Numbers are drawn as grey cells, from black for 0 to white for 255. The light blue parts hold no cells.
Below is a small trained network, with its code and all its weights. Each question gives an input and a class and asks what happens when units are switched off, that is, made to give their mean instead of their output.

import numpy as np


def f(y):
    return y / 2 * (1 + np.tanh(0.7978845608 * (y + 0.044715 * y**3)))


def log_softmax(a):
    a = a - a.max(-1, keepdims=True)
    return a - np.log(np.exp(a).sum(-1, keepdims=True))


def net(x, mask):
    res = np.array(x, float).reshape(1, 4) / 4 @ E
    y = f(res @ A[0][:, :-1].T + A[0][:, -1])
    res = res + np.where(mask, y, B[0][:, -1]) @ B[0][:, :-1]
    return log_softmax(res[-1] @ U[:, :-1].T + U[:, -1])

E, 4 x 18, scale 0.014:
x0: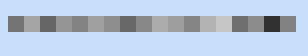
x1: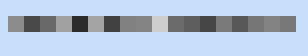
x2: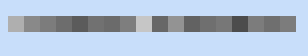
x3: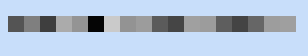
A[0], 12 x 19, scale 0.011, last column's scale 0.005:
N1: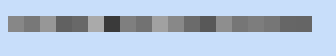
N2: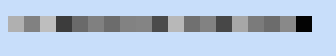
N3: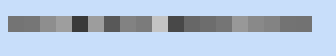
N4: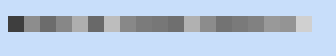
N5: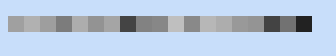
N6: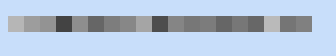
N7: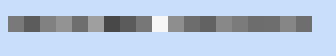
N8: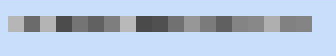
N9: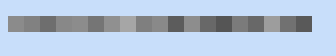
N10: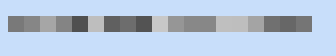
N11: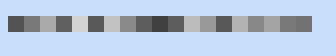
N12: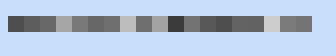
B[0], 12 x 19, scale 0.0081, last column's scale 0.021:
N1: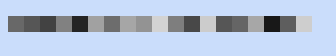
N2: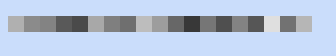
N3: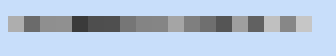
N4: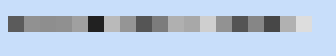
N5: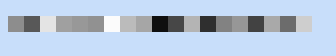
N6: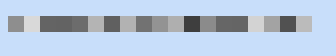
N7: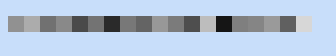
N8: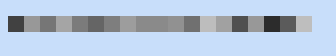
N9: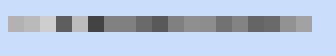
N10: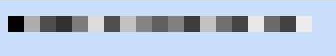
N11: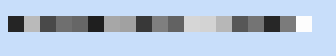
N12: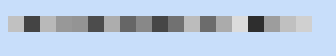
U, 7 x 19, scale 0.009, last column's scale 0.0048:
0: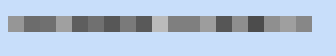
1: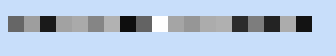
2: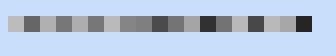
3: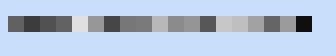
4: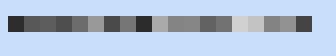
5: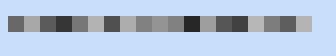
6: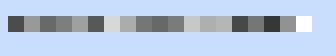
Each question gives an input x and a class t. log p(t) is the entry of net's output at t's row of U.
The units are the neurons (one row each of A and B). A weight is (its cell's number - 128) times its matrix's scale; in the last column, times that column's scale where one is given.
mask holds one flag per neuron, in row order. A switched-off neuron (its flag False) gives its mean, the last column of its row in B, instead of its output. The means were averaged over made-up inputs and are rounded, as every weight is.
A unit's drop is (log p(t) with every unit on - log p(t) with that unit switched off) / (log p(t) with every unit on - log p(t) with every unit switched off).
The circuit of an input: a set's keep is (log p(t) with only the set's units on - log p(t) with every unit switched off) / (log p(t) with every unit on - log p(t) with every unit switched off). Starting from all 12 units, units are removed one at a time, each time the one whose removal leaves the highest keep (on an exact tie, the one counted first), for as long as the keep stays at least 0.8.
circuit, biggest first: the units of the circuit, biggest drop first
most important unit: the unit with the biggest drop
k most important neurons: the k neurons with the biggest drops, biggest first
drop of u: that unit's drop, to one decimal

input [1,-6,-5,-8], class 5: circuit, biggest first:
N10
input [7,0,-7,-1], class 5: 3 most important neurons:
N10, N11, N12
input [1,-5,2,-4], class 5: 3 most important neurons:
N12, N4, N11
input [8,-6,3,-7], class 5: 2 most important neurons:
N10, N11
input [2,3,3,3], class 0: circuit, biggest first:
N11, N10
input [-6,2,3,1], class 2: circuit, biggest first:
N12, N11
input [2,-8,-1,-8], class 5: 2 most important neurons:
N10, N2
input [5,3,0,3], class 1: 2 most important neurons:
N10, N5
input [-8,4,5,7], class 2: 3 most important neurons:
N12, N11, N10
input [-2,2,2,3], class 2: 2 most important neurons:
N11, N10
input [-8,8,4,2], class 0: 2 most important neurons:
N5, N1
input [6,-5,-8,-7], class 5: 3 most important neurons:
N10, N4, N12
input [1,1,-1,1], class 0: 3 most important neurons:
N11, N10, N5
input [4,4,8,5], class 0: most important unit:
N11
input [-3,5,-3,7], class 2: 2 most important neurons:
N12, N10
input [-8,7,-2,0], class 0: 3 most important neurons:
N5, N1, N7
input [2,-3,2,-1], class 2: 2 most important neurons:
N11, N10
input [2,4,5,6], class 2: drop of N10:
0.2
